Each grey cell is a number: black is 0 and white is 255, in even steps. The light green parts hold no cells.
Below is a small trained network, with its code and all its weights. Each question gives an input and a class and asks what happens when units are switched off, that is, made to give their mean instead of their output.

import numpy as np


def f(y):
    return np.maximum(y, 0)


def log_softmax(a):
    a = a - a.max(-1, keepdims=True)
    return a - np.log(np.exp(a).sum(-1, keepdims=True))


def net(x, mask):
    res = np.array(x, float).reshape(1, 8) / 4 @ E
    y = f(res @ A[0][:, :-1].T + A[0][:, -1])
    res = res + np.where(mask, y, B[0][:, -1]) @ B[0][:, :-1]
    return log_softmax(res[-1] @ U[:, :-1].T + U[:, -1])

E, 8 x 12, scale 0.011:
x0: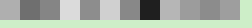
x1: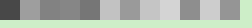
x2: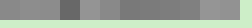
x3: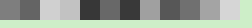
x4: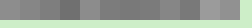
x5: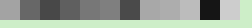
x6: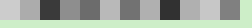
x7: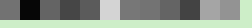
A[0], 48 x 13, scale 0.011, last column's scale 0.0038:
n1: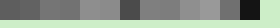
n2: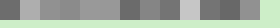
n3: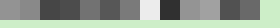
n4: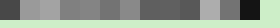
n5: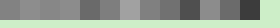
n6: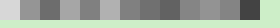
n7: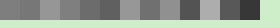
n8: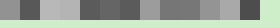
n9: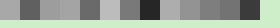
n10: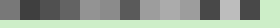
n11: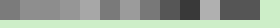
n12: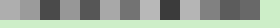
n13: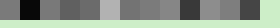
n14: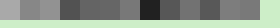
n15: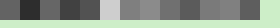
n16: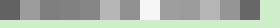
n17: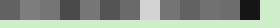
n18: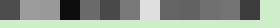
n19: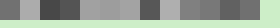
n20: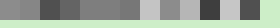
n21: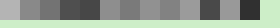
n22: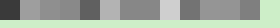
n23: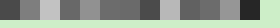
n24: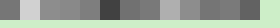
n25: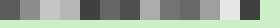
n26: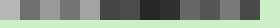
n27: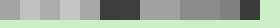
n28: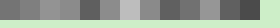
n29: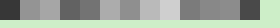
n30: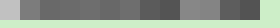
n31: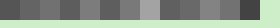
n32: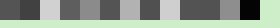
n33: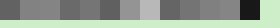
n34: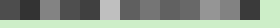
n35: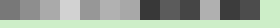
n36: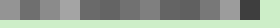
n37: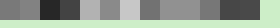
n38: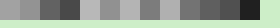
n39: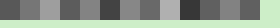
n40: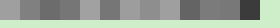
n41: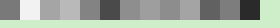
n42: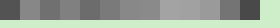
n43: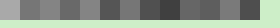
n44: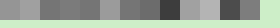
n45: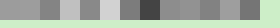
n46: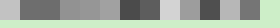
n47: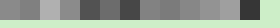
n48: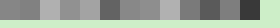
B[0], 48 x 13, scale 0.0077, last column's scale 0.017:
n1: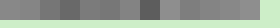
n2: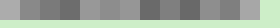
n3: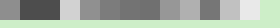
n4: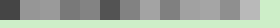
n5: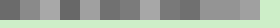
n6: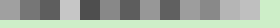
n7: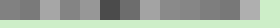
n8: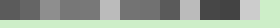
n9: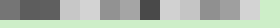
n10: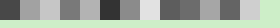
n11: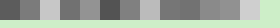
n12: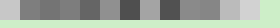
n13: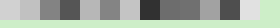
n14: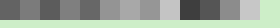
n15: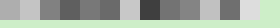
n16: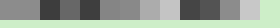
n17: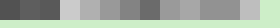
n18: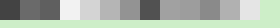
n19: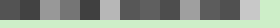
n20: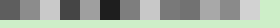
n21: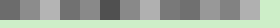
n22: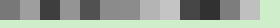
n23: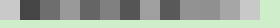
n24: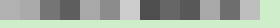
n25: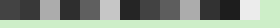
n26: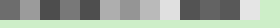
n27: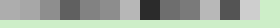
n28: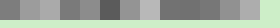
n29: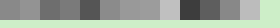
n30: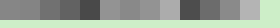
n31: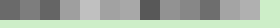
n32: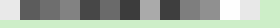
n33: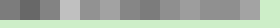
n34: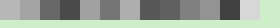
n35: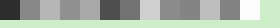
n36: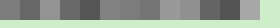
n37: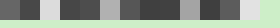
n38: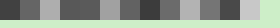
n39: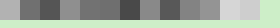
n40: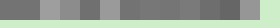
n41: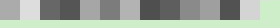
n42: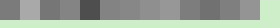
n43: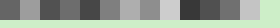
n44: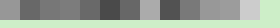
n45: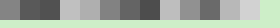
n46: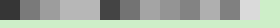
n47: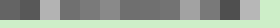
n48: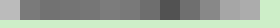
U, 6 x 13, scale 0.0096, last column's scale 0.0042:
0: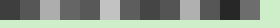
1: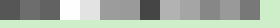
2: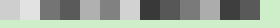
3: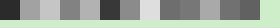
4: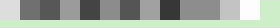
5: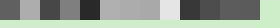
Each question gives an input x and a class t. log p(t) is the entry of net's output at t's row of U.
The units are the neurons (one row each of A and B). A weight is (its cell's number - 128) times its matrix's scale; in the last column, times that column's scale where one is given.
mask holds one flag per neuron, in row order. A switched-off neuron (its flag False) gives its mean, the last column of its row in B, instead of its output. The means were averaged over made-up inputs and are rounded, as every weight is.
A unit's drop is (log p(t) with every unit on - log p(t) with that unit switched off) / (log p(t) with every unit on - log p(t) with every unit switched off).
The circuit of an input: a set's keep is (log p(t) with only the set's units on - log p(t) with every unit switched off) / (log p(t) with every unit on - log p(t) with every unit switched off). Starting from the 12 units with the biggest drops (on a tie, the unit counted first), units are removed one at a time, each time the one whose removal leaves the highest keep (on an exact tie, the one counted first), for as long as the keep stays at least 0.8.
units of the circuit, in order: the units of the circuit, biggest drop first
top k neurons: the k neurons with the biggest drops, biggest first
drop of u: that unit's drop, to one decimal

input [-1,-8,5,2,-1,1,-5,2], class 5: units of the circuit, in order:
[n26]
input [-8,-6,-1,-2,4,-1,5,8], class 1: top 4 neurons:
[n3; n18; n17; n31]
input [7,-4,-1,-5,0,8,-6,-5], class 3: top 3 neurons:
[n10; n46; n20]
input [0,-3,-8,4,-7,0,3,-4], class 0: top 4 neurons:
[n13; n15; n34; n25]
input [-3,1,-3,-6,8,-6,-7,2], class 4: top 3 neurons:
[n32; n39; n25]
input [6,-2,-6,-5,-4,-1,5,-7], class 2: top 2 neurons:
[n41; n18]
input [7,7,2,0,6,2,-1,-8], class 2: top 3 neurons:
[n41; n27; n24]
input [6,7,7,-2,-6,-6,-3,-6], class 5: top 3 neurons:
[n22; n29; n18]
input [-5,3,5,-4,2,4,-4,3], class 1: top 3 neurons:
[n18; n25; n17]
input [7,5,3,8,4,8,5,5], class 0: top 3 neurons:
[n25; n8; n35]
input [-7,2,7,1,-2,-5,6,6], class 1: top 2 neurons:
[n3; n18]
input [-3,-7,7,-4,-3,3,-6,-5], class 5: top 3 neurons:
[n26; n43; n14]
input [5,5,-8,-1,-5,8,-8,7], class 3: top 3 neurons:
[n10; n46; n20]
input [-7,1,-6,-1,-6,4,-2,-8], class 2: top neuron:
[n41]
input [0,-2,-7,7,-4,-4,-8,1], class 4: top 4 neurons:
[n32; n39; n23; n37]
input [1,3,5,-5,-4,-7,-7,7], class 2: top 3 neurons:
[n13; n15; n34]
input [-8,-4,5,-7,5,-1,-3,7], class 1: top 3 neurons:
[n18; n25; n17]
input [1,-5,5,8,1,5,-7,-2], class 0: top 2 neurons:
[n25; n8]
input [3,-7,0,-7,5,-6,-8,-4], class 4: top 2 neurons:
[n32; n39]
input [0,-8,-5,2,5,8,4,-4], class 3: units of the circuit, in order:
[n20]
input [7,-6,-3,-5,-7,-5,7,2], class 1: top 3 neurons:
[n9; n32; n45]
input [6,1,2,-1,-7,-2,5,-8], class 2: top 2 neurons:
[n41; n27]
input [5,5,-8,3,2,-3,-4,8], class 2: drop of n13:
0.1
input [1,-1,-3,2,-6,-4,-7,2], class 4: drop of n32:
0.2
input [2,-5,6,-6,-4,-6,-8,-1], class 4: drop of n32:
1.0
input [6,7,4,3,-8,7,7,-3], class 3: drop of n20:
1.2
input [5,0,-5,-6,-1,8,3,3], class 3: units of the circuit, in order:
[n10]
